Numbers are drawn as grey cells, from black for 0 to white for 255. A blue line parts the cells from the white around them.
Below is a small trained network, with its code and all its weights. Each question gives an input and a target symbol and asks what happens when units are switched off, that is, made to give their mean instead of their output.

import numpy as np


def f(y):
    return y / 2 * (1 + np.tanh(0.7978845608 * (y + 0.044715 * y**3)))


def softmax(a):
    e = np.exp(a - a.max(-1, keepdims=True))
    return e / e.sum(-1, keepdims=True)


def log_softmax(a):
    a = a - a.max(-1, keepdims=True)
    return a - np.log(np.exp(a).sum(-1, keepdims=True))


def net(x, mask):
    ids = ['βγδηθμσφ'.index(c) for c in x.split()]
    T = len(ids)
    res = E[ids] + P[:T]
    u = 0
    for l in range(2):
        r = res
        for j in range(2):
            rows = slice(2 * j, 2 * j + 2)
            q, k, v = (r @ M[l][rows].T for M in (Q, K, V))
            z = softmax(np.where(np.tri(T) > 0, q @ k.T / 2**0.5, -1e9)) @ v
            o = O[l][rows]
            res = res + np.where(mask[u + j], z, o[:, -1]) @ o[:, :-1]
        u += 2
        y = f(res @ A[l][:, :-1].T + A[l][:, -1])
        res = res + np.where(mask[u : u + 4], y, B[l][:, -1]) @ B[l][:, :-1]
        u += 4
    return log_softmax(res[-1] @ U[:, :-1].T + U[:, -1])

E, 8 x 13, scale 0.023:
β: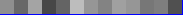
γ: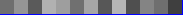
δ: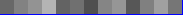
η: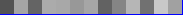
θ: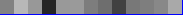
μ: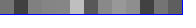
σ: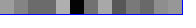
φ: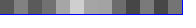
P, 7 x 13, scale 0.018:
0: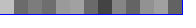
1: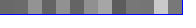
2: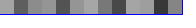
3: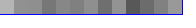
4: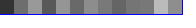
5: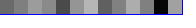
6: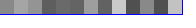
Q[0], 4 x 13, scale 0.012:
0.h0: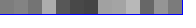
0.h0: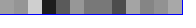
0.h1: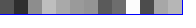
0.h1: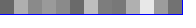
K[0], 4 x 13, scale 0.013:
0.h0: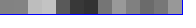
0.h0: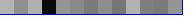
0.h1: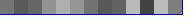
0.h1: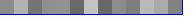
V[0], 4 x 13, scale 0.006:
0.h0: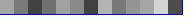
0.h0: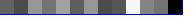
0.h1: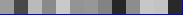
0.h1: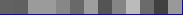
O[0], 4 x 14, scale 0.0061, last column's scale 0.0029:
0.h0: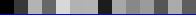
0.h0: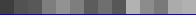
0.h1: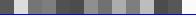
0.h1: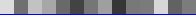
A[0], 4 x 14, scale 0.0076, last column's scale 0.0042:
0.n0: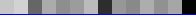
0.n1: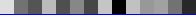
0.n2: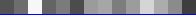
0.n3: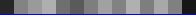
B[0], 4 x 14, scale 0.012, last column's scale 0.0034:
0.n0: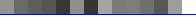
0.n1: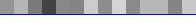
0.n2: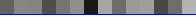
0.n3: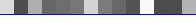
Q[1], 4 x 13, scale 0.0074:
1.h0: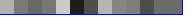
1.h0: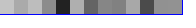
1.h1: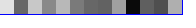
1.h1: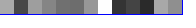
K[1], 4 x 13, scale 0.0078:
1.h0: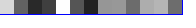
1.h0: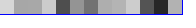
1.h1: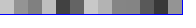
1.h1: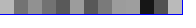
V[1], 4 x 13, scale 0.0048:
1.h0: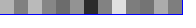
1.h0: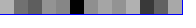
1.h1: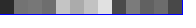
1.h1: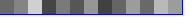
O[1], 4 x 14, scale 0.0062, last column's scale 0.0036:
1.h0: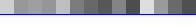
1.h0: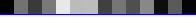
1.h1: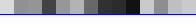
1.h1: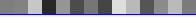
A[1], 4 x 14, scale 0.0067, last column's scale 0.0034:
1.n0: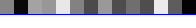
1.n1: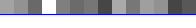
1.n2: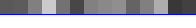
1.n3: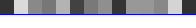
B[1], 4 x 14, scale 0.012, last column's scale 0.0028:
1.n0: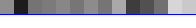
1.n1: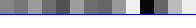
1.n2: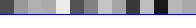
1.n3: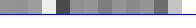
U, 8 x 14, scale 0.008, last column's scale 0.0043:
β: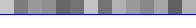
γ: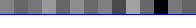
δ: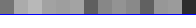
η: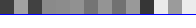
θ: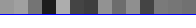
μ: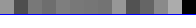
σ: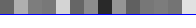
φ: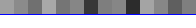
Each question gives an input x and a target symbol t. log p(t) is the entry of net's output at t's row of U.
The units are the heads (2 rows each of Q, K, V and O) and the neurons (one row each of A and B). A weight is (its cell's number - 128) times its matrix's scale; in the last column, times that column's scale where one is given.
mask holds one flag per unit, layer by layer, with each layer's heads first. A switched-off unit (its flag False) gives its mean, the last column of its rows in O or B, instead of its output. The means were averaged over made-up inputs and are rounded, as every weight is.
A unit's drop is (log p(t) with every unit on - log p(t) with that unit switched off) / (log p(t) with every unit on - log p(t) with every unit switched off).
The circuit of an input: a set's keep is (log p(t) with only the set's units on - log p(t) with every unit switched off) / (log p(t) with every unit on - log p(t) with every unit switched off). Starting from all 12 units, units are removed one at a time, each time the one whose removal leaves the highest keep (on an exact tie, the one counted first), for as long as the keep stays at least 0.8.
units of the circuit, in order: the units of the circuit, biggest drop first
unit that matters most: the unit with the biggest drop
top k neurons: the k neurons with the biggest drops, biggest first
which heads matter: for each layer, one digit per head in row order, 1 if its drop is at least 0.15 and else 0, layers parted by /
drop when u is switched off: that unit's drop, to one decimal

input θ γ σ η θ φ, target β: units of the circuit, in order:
0.h0; 0.n1; 0.h1
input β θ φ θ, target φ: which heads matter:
00 / 01
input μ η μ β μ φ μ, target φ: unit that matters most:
1.h1
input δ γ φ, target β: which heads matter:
10 / 00
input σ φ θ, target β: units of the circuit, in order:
0.h0; 0.n1
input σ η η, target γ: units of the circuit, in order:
0.n0; 0.h1
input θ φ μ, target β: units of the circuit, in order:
0.n1; 0.h1
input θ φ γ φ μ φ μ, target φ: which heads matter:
10 / 01
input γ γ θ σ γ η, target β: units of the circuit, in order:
0.h1; 0.n3
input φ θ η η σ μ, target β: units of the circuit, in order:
0.h1; 0.n1
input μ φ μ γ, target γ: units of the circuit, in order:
1.n1; 1.h1; 0.n0
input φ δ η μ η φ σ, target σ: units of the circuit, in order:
1.h0; 0.h1
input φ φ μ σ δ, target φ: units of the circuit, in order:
0.n2; 0.n3
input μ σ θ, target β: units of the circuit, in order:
0.n1; 0.h0
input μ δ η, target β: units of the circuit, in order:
0.h1; 0.n1
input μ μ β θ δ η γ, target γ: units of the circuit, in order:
0.h0; 1.n1; 1.h1; 0.n0
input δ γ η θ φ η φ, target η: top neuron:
0.n0
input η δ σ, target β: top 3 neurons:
0.n1; 1.n3; 0.n0
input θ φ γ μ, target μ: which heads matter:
01 / 00
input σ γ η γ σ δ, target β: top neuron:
0.n1
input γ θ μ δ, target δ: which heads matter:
10 / 01
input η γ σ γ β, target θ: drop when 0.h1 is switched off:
0.0
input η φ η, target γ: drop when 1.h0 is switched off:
0.2
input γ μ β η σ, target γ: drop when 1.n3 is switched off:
0.3
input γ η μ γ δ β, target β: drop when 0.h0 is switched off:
0.6
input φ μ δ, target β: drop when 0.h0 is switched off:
0.6
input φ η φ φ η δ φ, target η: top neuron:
0.n3
